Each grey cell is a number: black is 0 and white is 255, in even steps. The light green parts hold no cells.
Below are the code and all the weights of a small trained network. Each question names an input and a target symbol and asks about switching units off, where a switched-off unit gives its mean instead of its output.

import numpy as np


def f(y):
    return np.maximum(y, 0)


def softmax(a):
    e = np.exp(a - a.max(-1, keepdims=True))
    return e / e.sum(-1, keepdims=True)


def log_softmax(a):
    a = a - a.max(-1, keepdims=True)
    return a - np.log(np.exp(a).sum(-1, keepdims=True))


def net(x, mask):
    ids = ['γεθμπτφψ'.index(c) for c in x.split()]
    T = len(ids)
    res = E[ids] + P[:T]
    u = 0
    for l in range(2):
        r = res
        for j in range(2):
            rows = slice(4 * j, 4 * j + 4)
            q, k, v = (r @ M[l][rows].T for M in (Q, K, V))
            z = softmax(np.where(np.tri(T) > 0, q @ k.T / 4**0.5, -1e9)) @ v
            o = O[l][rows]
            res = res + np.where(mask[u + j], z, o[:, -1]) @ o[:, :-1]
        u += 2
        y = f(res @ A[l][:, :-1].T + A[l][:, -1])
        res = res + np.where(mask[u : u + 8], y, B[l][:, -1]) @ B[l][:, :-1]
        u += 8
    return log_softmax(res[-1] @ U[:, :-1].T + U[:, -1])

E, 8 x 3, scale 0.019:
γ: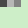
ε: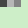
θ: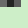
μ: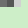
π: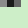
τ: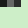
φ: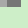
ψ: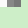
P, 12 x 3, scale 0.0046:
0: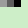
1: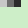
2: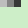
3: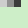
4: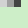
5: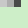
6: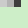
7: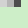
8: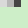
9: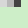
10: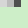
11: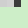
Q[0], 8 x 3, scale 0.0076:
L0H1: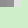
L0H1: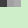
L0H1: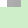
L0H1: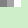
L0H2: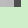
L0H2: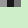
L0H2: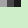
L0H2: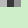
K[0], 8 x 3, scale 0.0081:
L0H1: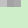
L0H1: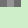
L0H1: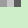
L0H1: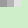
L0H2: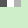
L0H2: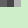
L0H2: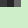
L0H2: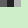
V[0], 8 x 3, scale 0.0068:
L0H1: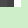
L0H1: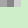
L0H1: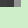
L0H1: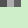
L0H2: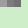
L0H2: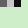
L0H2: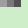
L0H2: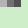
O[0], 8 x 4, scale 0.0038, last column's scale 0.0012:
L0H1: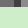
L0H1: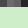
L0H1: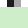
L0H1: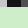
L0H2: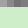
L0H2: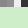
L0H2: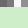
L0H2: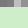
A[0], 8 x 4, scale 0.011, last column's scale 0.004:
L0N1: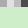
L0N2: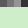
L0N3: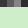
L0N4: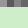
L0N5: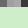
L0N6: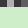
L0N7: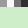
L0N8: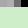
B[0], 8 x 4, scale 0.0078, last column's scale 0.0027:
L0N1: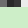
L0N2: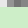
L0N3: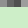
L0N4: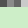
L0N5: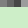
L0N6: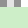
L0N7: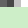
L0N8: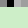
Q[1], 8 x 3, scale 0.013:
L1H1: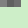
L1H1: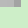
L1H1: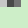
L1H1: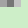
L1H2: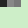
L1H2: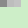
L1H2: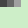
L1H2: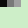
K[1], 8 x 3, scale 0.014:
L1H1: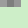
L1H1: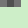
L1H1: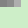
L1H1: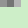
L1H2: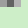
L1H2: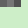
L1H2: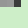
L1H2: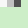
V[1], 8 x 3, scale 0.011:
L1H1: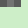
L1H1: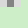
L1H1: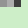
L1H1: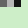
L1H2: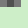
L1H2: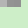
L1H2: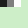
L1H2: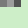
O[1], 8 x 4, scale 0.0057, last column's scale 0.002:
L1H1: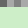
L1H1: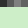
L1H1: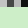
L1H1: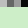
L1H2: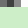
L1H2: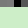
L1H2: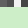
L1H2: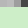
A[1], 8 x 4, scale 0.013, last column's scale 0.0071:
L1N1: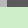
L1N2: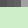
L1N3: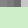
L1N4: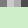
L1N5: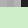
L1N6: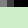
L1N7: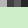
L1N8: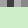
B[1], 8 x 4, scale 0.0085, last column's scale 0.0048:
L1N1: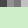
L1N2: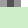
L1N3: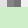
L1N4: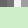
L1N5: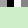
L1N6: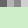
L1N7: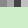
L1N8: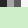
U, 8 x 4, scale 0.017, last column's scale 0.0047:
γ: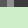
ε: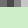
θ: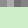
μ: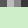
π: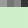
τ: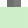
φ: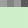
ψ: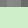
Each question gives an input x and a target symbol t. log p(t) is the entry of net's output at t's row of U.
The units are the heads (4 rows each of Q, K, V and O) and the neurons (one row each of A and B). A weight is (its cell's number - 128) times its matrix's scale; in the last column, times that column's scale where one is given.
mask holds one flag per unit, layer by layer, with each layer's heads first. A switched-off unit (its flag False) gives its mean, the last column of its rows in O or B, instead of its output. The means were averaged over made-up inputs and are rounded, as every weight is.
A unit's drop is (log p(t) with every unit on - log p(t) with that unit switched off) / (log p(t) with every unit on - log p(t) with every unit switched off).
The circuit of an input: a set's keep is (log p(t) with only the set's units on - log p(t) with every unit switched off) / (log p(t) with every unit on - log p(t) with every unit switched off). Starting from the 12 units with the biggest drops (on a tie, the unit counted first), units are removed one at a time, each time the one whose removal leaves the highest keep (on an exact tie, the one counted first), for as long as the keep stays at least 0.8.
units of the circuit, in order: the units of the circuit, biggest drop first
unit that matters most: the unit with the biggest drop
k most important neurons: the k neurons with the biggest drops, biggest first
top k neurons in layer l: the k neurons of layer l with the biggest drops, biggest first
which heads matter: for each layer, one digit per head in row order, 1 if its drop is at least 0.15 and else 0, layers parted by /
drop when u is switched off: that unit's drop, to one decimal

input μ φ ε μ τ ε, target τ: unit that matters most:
L1H1
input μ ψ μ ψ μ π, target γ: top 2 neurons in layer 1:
(L1N6, L1N7)
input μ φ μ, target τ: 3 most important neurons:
(L1N8, L0N7, L1N1)
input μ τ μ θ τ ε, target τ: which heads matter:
00 / 10
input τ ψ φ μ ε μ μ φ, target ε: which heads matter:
00 / 11
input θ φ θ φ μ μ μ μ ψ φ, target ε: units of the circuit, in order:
(L1H2, L1H1)
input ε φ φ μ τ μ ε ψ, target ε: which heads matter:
00 / 01
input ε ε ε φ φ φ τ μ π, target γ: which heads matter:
00 / 00
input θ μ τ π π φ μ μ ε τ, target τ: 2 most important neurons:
(L0N6, L1N8)
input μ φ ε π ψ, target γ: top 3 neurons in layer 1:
(L1N8, L1N7, L1N1)
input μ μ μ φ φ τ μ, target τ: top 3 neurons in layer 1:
(L1N8, L1N1, L1N6)
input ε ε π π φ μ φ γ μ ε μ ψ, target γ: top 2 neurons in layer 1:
(L1N8, L1N7)
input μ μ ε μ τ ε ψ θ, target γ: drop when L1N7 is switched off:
0.4
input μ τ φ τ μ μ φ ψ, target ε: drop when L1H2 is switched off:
0.2
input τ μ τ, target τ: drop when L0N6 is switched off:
0.1
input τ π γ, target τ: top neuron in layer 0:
(L0N1)
